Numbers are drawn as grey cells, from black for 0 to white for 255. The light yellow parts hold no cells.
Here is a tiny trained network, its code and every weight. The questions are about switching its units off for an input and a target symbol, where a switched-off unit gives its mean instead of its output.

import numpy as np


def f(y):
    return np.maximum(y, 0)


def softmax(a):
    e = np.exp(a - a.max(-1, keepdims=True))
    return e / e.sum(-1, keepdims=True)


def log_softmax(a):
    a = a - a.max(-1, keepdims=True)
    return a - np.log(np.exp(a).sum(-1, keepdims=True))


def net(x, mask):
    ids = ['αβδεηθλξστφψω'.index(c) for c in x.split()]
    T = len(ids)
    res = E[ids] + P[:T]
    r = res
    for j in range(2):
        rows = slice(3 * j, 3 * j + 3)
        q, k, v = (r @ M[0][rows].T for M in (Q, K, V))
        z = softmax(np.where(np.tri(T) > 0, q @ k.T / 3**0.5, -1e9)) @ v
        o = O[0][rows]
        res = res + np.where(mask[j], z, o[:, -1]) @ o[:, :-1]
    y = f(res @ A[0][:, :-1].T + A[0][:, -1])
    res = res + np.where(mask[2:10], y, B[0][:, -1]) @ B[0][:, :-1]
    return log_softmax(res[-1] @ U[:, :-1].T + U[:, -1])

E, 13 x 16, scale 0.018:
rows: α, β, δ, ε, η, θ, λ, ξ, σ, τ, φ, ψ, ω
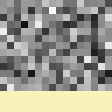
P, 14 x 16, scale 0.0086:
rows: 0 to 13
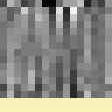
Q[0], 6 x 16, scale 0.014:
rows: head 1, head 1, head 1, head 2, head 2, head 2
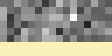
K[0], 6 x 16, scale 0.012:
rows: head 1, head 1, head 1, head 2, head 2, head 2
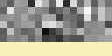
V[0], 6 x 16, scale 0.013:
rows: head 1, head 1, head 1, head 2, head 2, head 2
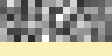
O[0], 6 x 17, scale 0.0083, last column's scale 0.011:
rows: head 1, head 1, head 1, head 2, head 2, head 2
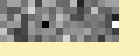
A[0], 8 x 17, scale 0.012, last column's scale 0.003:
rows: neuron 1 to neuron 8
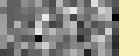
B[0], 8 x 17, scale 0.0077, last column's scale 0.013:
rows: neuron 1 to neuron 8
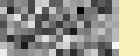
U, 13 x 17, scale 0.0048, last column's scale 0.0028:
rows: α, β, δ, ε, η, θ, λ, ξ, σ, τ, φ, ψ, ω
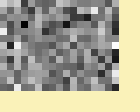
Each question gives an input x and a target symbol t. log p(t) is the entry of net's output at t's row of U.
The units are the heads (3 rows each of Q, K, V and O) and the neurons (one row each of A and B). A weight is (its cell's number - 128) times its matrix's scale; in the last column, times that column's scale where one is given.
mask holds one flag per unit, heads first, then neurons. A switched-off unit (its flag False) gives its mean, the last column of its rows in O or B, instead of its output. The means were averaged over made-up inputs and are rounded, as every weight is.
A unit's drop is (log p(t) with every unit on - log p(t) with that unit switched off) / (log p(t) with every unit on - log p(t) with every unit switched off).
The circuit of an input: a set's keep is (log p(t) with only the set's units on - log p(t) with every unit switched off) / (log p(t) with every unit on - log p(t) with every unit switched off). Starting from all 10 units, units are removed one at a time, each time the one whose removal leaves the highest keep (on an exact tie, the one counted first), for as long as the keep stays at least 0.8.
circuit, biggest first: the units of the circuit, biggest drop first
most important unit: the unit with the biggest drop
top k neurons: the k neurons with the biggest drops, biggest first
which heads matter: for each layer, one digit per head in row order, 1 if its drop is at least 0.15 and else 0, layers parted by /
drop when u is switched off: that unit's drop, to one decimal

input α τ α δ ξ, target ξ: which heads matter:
10
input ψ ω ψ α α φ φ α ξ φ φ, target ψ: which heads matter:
10
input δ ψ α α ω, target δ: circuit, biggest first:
head 2
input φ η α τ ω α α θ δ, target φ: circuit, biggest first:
head 1; neuron 1
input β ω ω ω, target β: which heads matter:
10
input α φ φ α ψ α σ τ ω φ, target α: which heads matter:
01
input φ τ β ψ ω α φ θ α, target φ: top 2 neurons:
neuron 3; neuron 5
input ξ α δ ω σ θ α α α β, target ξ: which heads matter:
10
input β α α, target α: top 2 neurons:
neuron 7; neuron 3
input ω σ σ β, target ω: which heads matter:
01
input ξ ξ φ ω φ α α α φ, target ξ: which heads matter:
10
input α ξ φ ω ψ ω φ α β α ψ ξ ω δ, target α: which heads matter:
11
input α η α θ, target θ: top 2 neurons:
neuron 6; neuron 7
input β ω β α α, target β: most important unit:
head 1
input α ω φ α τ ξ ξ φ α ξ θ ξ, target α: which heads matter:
01
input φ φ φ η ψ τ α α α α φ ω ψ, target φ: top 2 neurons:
neuron 3; neuron 5
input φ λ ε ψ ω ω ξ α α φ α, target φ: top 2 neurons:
neuron 1; neuron 3
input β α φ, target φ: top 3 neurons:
neuron 7; neuron 1; neuron 4
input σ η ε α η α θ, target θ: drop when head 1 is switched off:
0.6
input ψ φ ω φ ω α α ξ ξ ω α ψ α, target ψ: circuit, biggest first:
head 1
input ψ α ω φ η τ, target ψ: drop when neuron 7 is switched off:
0.1
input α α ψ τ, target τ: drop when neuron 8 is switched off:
0.5
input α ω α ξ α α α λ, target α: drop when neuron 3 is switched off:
0.0
